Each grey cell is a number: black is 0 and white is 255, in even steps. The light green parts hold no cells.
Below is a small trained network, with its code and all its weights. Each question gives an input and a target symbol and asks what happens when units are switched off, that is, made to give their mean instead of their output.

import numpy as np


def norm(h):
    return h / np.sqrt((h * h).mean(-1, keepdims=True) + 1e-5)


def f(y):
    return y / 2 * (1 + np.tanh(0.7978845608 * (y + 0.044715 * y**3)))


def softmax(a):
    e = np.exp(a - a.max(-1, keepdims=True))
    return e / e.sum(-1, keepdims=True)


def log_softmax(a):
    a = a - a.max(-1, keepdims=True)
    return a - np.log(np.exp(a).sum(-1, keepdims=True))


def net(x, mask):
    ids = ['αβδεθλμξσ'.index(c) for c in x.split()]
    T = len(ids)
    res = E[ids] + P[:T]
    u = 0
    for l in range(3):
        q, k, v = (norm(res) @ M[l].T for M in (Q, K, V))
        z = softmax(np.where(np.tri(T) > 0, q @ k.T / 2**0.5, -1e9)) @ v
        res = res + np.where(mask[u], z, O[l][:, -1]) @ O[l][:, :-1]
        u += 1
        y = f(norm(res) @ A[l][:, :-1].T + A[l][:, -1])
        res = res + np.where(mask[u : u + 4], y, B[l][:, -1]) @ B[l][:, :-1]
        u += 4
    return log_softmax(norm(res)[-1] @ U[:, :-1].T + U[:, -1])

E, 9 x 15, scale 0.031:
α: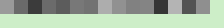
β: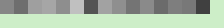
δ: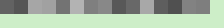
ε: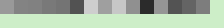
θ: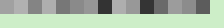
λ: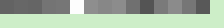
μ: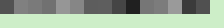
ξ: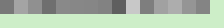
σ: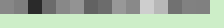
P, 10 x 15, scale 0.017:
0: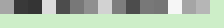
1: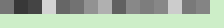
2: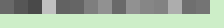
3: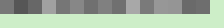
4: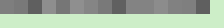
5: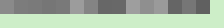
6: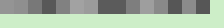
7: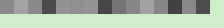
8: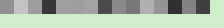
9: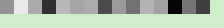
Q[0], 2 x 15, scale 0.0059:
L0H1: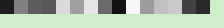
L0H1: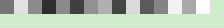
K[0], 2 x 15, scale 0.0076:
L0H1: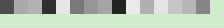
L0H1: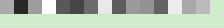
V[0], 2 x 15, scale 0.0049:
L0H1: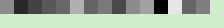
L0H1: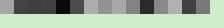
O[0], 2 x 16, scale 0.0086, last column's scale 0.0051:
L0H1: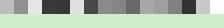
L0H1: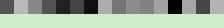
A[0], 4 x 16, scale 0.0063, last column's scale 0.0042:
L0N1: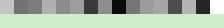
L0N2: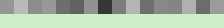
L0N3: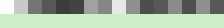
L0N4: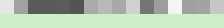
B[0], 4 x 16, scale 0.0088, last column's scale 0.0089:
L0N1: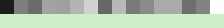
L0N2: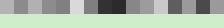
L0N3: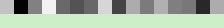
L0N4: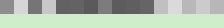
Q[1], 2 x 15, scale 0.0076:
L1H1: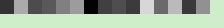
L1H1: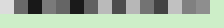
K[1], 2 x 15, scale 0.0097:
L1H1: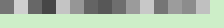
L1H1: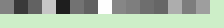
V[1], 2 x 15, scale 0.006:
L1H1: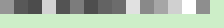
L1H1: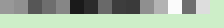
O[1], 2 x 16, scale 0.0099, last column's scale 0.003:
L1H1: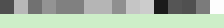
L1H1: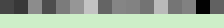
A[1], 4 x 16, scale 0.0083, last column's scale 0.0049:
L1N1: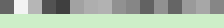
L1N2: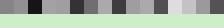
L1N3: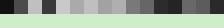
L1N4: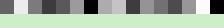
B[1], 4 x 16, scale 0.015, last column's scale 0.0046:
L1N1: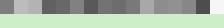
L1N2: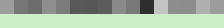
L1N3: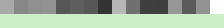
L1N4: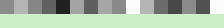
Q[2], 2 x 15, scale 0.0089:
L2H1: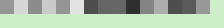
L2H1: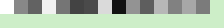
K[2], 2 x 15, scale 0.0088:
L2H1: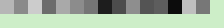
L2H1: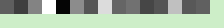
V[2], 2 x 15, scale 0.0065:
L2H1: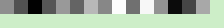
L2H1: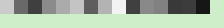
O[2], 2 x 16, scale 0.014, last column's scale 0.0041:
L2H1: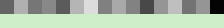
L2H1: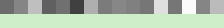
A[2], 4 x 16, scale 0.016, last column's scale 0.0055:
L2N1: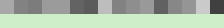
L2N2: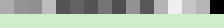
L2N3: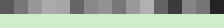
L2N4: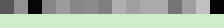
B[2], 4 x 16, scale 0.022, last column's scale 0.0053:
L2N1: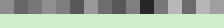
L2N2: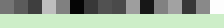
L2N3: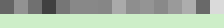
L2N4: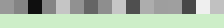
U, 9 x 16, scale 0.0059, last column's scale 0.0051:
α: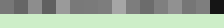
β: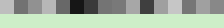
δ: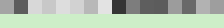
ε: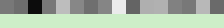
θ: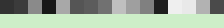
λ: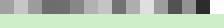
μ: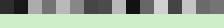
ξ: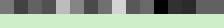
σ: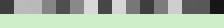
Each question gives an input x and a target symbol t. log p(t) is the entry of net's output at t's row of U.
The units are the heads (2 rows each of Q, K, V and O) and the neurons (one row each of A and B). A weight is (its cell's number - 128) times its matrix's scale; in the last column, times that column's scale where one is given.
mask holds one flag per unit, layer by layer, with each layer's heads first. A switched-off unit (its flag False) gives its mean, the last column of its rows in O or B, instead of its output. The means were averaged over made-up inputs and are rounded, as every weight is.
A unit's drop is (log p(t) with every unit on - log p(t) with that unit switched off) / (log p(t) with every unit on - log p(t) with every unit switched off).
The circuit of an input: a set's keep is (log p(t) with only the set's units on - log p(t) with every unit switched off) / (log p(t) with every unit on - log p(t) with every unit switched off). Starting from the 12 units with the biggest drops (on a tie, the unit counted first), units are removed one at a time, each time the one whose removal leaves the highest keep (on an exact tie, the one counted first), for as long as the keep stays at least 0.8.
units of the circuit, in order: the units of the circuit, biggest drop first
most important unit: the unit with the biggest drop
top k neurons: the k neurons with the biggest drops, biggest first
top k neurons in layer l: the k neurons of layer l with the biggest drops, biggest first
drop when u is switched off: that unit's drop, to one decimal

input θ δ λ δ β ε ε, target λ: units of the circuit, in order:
L2N2
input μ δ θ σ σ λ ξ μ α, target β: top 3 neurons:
L0N3, L0N2, L2N2
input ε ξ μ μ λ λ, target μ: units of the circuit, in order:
L2H1, L1N4
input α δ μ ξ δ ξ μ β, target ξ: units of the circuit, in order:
L0N2, L2H1
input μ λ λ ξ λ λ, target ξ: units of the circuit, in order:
L0N2, L2H1
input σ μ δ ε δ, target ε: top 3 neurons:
L0N1, L2N4, L1N1
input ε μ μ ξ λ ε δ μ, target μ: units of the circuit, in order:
L1H1, L2N2
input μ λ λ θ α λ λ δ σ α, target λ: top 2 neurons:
L0N3, L2N2
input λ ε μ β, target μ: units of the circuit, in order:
L1H1, L2H1
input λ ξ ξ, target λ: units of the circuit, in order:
L1H1, L2N2
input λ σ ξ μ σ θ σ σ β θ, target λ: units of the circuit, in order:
L2N2, L1N3
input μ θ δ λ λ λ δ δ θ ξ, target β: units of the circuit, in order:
L2N2, L1H1
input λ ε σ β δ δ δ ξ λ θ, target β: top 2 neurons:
L0N2, L0N3
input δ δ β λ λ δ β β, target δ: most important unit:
L0H1
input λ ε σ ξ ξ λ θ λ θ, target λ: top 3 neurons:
L1N2, L1N3, L2N3
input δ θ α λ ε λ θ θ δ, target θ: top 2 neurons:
L2N3, L2N1
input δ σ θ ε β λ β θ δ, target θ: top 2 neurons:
L2N3, L0N2
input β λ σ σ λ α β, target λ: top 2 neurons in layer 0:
L0N1, L0N4
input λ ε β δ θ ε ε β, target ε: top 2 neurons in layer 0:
L0N3, L0N1
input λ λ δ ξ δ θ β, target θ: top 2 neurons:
L0N4, L0N2
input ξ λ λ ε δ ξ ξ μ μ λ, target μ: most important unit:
L1H1
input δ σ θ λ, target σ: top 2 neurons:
L0N3, L1N3
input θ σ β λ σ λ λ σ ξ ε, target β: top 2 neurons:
L0N4, L2N1
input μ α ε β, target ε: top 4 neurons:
L0N1, L2N4, L1N1, L1N3
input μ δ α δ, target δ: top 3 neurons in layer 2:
L2N2, L2N1, L2N4
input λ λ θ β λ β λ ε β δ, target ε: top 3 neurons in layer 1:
L1N3, L1N1, L1N4
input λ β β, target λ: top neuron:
L1N4
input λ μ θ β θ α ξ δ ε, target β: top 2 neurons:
L0N2, L2N2
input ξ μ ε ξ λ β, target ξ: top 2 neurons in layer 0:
L0N2, L0N4
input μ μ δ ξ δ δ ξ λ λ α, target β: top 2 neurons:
L0N3, L2N2
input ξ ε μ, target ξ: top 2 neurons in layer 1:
L1N3, L1N1
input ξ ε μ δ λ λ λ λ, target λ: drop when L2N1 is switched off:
0.0
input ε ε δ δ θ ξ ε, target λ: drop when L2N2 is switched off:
0.1
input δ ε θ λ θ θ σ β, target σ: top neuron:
L0N3
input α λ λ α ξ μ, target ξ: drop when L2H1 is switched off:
0.3
